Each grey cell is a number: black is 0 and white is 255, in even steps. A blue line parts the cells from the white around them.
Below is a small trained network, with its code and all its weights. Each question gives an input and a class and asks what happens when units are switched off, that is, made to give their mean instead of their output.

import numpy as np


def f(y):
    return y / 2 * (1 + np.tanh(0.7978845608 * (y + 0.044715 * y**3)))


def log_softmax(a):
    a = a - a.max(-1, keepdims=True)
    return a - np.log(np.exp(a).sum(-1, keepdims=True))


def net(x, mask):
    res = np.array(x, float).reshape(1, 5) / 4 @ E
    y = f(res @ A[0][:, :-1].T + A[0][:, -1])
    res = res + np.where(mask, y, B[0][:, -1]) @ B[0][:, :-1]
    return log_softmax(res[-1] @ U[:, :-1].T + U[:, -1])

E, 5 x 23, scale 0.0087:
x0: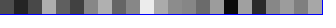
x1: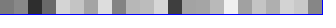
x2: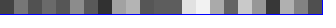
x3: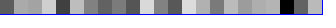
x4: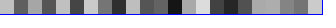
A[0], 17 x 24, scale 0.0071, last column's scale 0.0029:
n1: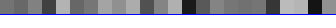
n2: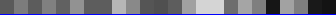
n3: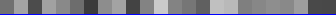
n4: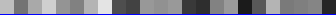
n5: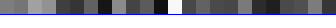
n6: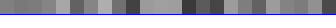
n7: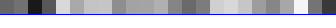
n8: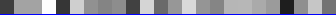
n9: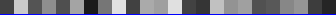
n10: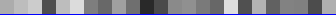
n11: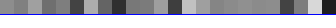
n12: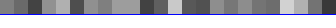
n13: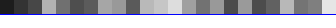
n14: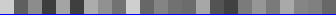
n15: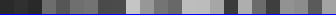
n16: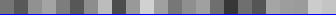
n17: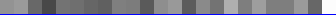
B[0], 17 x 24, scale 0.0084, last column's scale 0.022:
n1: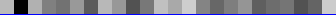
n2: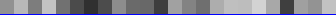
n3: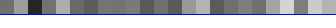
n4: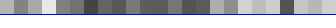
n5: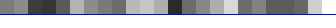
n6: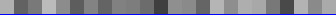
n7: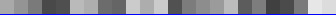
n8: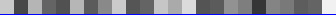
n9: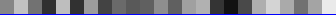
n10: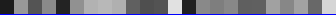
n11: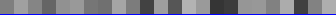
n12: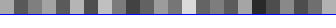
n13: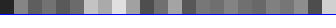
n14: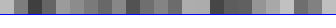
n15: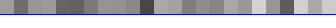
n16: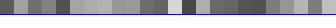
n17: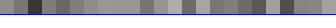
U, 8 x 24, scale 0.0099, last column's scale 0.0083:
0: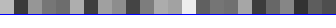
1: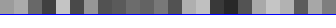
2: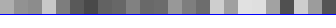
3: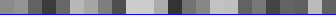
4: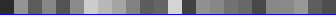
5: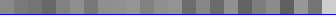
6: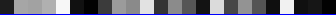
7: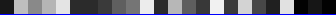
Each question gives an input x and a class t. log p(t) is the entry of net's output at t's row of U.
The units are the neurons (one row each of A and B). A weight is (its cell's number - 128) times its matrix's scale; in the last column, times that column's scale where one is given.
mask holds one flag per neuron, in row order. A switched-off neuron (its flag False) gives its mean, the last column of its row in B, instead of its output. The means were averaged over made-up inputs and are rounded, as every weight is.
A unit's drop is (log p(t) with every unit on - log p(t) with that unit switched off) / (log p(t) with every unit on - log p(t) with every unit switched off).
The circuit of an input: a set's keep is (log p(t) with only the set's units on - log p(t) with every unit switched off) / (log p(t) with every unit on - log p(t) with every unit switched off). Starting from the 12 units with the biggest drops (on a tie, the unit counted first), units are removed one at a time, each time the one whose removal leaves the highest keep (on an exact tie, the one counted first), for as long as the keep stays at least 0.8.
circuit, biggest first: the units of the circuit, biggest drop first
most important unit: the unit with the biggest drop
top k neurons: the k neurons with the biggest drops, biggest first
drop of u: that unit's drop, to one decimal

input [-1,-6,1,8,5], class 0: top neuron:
(n8)
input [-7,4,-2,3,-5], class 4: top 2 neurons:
(n10, n5)
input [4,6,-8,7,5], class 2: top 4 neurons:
(n4, n1, n6, n12)
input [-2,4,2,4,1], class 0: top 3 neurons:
(n5, n8, n9)
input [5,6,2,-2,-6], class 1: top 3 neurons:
(n9, n5, n3)
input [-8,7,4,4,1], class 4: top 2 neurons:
(n10, n5)
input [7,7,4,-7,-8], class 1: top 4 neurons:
(n9, n3, n8, n5)
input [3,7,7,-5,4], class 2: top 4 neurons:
(n15, n2, n5, n8)
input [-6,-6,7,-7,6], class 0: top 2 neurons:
(n1, n9)
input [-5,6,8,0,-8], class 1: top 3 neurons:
(n9, n3, n4)
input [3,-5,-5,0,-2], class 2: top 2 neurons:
(n4, n7)
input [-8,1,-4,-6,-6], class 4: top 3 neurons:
(n10, n8, n17)
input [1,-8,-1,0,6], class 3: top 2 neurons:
(n5, n9)
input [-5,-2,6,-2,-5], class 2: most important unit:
n2
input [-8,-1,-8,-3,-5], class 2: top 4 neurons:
(n4, n6, n13, n16)
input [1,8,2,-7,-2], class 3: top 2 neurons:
(n7, n8)
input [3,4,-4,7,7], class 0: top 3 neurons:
(n9, n8, n3)
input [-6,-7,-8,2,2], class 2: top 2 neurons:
(n4, n7)
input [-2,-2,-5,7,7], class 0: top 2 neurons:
(n9, n8)
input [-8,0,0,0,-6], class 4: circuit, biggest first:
(n10)
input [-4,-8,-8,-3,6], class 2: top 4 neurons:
(n4, n7, n9, n6)
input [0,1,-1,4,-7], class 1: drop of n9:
1.2
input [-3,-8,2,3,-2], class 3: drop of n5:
0.8
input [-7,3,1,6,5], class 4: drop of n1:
0.3
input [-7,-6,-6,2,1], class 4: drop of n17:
0.1
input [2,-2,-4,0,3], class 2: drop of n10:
0.1
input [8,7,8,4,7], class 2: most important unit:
n15
